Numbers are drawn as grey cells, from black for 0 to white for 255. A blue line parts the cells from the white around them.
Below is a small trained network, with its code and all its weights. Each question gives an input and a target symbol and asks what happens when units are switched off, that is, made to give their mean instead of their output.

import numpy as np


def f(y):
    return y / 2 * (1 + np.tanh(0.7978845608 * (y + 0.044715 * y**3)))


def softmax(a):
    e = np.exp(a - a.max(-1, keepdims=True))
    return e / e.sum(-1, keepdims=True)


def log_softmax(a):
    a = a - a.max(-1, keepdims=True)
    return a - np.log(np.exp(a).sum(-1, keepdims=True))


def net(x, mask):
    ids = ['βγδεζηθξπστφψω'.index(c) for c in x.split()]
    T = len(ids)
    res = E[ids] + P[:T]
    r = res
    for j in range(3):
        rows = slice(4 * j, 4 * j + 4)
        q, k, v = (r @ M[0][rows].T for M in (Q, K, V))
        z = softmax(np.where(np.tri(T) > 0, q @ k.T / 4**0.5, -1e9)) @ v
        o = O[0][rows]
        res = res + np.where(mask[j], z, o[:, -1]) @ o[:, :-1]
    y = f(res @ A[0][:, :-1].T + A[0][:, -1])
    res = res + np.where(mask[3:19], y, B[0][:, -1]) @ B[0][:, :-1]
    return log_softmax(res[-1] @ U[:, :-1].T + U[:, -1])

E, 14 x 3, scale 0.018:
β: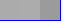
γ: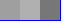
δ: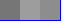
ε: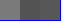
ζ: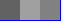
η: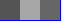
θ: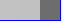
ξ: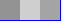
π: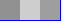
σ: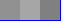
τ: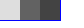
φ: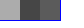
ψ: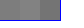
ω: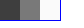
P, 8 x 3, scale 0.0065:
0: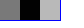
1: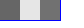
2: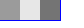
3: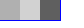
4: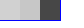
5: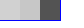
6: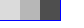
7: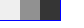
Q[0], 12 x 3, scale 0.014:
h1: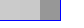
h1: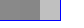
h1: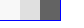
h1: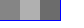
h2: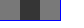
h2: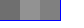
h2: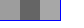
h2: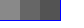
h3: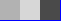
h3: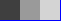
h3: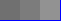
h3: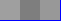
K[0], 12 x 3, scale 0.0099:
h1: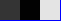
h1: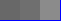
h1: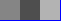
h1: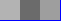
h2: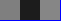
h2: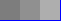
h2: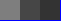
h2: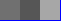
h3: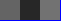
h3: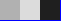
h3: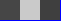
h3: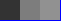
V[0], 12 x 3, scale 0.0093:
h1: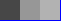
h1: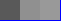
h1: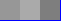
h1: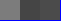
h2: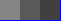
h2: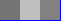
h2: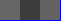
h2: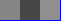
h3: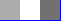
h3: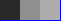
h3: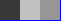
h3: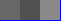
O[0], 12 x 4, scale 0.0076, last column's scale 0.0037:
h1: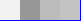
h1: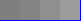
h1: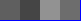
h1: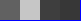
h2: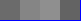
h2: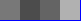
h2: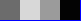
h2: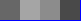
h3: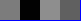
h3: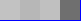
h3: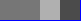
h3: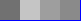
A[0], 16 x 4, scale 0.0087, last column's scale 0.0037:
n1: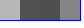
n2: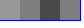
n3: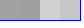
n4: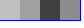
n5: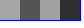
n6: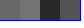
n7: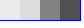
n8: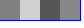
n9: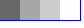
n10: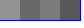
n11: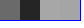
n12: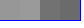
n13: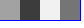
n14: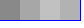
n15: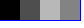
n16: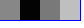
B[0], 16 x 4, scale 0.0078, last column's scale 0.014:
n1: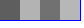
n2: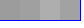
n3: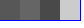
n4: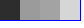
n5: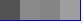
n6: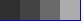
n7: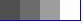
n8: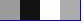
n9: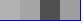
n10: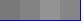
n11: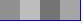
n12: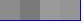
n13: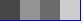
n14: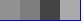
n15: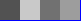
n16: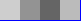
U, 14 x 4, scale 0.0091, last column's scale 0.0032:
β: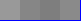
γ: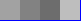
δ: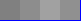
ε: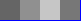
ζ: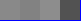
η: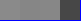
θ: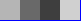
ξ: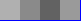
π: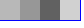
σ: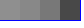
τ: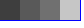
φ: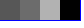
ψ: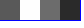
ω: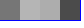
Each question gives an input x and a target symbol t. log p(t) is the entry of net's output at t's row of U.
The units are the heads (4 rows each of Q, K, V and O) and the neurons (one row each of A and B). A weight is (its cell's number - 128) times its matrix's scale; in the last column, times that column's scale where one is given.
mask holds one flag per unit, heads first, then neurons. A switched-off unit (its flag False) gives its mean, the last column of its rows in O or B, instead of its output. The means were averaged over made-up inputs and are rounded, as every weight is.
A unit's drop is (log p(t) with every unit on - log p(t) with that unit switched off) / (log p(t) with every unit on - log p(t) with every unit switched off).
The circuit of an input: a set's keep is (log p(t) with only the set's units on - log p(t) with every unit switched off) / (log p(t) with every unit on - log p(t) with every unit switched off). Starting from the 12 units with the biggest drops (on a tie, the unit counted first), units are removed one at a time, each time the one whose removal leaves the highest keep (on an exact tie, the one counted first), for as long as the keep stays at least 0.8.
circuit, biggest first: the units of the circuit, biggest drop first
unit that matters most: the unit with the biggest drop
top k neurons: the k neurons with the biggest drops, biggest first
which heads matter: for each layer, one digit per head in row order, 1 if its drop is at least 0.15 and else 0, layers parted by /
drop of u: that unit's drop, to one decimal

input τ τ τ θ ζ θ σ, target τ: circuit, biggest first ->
[h1; h3; n6]
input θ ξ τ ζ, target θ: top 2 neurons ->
[n16; n4]
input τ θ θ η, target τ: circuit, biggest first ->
[h1; n6; h3]
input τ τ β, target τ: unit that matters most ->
h1
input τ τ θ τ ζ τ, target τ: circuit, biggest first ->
[h1; n6; h3]
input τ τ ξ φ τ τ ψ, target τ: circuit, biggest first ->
[h1; h3]
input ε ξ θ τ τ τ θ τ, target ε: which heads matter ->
001
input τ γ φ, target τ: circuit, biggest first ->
[h1; h3]
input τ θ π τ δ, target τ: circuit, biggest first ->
[h1; h3]
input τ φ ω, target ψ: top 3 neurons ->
[n15; n8; n9]
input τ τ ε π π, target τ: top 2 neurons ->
[n6; n16]
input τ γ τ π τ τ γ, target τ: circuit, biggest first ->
[h1; h3; n6]
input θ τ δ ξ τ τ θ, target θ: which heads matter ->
111
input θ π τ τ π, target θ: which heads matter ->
011
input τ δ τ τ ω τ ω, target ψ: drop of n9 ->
0.0
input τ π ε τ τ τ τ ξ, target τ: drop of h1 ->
0.8
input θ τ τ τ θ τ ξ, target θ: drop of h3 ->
0.5
